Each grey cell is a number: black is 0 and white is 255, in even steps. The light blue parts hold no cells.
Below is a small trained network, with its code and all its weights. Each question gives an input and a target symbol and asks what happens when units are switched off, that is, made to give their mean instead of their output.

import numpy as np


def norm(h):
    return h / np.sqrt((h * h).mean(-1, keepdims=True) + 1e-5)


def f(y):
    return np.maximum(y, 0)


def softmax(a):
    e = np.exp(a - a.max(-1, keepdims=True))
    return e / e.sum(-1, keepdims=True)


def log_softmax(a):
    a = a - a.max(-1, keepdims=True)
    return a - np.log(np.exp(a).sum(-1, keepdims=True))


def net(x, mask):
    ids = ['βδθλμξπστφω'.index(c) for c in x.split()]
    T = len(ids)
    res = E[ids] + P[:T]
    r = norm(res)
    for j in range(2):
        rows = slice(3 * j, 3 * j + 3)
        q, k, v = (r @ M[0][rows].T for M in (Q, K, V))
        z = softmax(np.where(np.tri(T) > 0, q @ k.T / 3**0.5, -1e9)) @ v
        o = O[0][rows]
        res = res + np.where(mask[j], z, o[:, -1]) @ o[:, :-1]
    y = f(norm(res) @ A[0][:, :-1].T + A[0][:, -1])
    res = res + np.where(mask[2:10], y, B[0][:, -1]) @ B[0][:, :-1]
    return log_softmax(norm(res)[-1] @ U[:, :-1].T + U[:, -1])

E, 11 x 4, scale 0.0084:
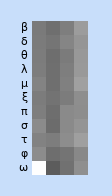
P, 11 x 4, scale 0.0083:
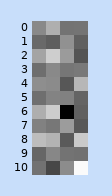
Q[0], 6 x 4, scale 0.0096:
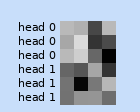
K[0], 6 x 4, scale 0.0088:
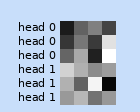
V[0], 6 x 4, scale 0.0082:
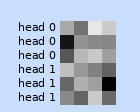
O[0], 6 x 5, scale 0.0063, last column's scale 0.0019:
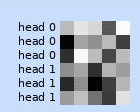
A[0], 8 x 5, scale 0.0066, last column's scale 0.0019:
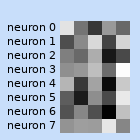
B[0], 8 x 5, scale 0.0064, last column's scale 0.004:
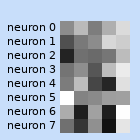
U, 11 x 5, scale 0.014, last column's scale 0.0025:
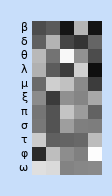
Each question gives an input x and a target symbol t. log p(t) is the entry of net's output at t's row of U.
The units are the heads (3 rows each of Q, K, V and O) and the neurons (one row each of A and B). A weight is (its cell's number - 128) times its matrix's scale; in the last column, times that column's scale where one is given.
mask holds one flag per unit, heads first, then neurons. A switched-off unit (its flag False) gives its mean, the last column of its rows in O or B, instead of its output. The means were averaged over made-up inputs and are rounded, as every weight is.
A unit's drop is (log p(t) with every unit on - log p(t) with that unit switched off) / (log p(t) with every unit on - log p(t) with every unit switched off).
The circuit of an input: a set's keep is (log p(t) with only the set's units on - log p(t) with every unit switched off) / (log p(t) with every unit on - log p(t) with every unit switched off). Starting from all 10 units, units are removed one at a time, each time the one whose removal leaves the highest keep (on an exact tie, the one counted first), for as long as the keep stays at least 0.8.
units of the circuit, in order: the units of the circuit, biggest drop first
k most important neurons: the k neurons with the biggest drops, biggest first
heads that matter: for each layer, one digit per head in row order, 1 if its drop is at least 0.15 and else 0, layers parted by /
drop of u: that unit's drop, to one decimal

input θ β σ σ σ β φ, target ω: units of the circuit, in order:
[head 1; neuron 6]
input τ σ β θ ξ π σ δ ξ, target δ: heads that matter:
11
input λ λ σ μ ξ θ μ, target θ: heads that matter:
11
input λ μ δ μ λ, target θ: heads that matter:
01
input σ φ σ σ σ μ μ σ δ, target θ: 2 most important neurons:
[neuron 7; neuron 4]
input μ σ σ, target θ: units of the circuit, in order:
[head 1]
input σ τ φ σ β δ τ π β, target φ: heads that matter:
10
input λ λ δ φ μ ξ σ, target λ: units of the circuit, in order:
[head 0; head 1]
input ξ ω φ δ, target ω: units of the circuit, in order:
[head 0; neuron 0; neuron 7]
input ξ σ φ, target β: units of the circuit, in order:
[head 0; head 1]
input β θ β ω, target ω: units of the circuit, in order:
[neuron 0; neuron 6]
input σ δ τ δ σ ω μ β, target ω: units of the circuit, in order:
[head 0; neuron 0; head 1]
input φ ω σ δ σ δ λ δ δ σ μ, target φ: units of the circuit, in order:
[head 1; head 0]
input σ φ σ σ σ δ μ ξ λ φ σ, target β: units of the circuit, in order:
[head 1]
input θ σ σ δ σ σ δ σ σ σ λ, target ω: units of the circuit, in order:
[head 0; head 1]
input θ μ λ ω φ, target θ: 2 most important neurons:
[neuron 4; neuron 7]
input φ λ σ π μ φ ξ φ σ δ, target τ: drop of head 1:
0.2
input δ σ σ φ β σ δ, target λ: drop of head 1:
0.2
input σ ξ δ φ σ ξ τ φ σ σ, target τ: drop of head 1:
0.3
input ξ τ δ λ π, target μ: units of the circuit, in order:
[head 0]
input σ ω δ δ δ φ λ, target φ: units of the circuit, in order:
[head 0; head 1]
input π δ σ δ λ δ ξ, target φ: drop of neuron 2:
0.0
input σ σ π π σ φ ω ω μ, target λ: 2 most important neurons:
[neuron 6; neuron 0]
